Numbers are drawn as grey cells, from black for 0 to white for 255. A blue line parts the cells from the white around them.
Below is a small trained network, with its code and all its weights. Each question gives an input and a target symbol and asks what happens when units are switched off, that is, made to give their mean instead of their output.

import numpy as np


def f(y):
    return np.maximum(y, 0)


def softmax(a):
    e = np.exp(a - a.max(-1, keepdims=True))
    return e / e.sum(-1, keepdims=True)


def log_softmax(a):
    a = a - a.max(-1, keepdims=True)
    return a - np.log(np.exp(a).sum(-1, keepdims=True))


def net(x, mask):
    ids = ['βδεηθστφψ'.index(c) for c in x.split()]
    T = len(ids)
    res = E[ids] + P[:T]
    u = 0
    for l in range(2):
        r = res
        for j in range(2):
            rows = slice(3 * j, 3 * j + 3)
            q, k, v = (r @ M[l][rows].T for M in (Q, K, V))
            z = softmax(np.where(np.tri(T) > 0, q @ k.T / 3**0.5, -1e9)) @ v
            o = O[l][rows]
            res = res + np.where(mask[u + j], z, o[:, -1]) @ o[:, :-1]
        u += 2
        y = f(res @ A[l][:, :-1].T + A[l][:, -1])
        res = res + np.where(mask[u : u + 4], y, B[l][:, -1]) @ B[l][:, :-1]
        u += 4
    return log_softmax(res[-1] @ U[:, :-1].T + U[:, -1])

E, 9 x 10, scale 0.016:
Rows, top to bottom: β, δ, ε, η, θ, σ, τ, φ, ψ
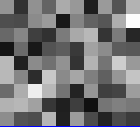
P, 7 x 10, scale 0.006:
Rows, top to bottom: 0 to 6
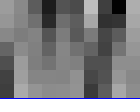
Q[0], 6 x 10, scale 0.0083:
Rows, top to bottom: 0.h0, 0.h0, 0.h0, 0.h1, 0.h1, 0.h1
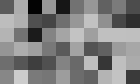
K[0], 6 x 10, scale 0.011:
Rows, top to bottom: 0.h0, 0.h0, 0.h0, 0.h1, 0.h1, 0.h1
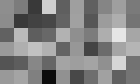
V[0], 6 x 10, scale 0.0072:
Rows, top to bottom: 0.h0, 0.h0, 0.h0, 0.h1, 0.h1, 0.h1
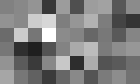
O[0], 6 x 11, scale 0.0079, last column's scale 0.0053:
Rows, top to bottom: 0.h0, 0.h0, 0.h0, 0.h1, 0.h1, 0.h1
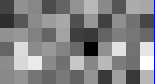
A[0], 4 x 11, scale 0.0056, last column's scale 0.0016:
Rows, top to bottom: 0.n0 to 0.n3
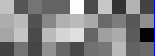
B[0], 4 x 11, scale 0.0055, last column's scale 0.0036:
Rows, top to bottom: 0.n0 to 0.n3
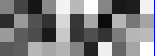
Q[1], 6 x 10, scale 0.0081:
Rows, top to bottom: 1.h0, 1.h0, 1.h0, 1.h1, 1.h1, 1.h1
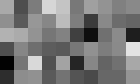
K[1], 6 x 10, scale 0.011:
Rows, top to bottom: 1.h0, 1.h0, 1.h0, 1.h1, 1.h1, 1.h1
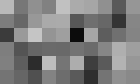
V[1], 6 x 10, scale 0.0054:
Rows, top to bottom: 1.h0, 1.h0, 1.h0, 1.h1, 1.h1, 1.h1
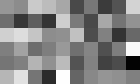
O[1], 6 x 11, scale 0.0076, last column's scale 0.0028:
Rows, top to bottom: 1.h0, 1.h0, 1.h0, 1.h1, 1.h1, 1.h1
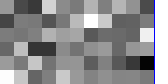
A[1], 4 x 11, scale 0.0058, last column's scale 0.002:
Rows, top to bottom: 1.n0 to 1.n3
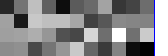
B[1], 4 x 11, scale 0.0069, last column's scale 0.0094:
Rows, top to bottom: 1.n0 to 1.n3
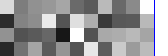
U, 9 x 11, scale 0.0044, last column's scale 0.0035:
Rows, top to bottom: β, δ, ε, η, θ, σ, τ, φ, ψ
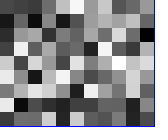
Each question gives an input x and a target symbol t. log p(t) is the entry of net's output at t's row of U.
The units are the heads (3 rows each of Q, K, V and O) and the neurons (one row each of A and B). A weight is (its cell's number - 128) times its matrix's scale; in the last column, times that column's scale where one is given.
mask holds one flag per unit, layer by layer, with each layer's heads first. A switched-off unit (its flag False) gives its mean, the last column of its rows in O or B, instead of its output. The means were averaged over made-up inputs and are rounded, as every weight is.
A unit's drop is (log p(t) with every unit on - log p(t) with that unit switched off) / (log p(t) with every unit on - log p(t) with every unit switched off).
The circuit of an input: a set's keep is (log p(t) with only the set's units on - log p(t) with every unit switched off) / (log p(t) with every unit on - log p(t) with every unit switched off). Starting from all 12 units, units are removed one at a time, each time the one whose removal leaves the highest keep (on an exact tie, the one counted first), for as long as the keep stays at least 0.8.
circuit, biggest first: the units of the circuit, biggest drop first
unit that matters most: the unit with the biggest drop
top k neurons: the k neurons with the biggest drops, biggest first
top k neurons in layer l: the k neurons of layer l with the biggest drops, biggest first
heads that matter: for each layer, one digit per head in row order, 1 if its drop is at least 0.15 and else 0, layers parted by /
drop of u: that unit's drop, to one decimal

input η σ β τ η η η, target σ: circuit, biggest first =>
(0.h0, 1.h0, 1.h1)
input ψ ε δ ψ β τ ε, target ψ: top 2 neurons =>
(1.n1, 0.n3)
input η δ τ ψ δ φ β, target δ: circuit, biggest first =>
(0.h1, 1.h1, 1.h0)
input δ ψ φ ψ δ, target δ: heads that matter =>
01 / 01
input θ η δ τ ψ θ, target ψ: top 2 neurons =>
(1.n1, 1.n0)
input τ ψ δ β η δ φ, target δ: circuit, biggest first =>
(0.h1, 1.h1)
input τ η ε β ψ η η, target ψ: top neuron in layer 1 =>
(1.n1)
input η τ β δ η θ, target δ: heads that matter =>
10 / 11
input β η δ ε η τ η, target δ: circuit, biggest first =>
(0.h0, 1.h0, 0.h1, 1.h1)
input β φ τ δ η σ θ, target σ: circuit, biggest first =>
(0.h0, 1.h0)
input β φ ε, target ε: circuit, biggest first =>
(1.n3, 0.n1, 0.h1)
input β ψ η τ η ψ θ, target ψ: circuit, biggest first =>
(1.n1, 1.h1, 0.h0)
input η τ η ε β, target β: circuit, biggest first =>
(0.h1, 0.n0)
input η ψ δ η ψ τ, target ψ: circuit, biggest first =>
(0.h0, 1.n1, 1.h1)
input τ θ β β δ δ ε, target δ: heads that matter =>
01 / 11
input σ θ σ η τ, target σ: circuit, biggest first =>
(1.h1, 0.h0, 1.h0)
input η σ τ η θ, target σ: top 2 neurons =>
(0.n2, 0.n1)
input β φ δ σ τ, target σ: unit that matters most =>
0.h0
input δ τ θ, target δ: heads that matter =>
10 / 01
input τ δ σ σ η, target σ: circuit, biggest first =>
(0.h0, 1.h0)
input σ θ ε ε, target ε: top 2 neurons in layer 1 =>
(1.n3, 1.n0)
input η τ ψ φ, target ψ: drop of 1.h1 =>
0.7
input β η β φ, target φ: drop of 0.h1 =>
0.8
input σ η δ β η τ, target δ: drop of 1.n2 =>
0.1
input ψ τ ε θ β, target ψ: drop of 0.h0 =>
1.5
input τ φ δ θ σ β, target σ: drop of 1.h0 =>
0.2
